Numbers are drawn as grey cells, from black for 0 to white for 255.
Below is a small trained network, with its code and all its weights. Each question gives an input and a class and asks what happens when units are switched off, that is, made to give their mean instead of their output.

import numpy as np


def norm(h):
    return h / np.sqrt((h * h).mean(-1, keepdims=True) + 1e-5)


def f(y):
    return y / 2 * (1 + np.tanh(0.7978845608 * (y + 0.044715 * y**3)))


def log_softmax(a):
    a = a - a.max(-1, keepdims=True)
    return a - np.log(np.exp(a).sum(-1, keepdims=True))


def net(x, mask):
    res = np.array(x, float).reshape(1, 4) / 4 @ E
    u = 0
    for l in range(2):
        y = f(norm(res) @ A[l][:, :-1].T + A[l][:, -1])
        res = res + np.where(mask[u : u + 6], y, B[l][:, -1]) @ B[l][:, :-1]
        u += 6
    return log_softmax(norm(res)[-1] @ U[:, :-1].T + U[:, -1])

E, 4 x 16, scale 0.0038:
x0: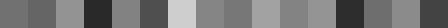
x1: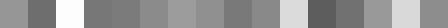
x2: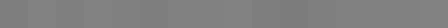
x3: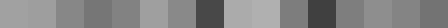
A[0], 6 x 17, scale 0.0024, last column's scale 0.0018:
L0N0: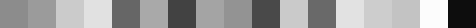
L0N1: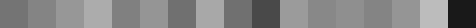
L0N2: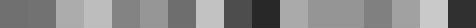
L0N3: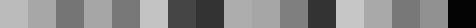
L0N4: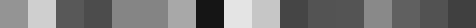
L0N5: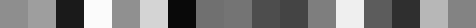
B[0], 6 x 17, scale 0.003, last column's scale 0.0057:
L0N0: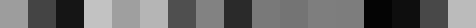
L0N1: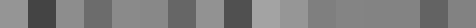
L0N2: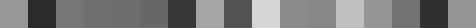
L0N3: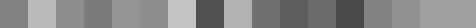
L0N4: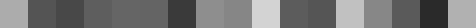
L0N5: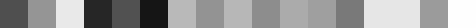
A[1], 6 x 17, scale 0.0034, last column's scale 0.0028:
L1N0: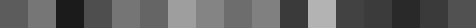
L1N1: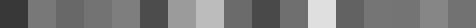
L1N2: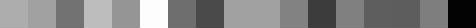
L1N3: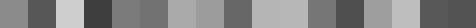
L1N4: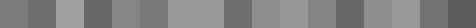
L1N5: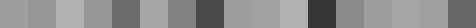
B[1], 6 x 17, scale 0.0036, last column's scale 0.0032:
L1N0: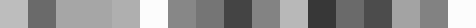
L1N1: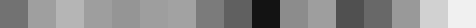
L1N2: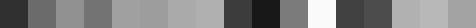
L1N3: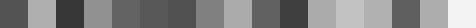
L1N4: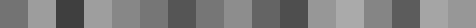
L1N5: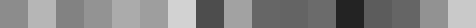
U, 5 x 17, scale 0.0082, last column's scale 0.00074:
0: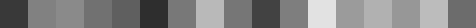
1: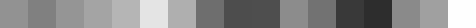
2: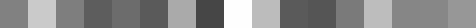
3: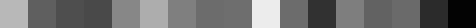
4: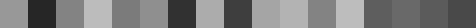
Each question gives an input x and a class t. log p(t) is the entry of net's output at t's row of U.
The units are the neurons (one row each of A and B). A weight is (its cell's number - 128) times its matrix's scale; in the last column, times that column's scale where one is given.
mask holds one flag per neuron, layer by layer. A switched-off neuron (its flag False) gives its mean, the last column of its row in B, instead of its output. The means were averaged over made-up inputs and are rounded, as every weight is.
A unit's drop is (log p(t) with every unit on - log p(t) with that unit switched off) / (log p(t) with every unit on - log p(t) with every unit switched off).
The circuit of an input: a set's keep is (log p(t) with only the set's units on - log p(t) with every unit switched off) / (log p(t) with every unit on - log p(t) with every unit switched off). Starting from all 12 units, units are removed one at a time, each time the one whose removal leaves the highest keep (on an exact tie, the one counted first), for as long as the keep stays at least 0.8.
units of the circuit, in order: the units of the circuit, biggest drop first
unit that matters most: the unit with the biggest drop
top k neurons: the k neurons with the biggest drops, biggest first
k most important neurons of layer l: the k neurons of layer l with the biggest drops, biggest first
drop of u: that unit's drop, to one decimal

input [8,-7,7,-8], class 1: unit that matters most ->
L1N0
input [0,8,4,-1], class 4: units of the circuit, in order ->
(L0N5, L0N0, L1N1, L1N3)
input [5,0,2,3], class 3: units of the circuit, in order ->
(L0N5, L0N4)
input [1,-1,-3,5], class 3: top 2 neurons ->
(L0N4, L0N5)
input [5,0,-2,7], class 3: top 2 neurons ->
(L0N5, L0N4)
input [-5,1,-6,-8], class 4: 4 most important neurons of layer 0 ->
(L0N0, L0N2, L0N1, L0N3)
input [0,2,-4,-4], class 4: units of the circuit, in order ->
(L0N5, L0N2)
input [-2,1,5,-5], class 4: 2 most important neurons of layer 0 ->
(L0N0, L0N2)
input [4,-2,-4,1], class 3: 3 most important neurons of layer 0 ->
(L0N4, L0N5, L0N0)
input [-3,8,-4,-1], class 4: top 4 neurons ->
(L0N2, L1N1, L0N0, L1N0)
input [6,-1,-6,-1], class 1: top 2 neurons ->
(L0N5, L1N0)
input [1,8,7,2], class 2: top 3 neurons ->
(L1N3, L1N0, L1N1)
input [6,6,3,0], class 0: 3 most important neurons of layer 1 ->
(L1N3, L1N0, L1N4)
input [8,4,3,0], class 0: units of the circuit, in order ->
(L1N3)
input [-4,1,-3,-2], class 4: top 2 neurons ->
(L0N0, L0N2)
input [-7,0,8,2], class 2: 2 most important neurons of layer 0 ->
(L0N5, L0N3)
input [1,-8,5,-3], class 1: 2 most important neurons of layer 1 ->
(L1N0, L1N3)
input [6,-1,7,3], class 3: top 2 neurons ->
(L0N5, L1N0)
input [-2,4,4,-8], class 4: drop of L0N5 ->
0.1
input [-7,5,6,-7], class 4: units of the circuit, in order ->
(L0N0)
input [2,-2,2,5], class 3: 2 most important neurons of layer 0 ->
(L0N4, L0N5)
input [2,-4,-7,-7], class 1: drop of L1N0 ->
0.2
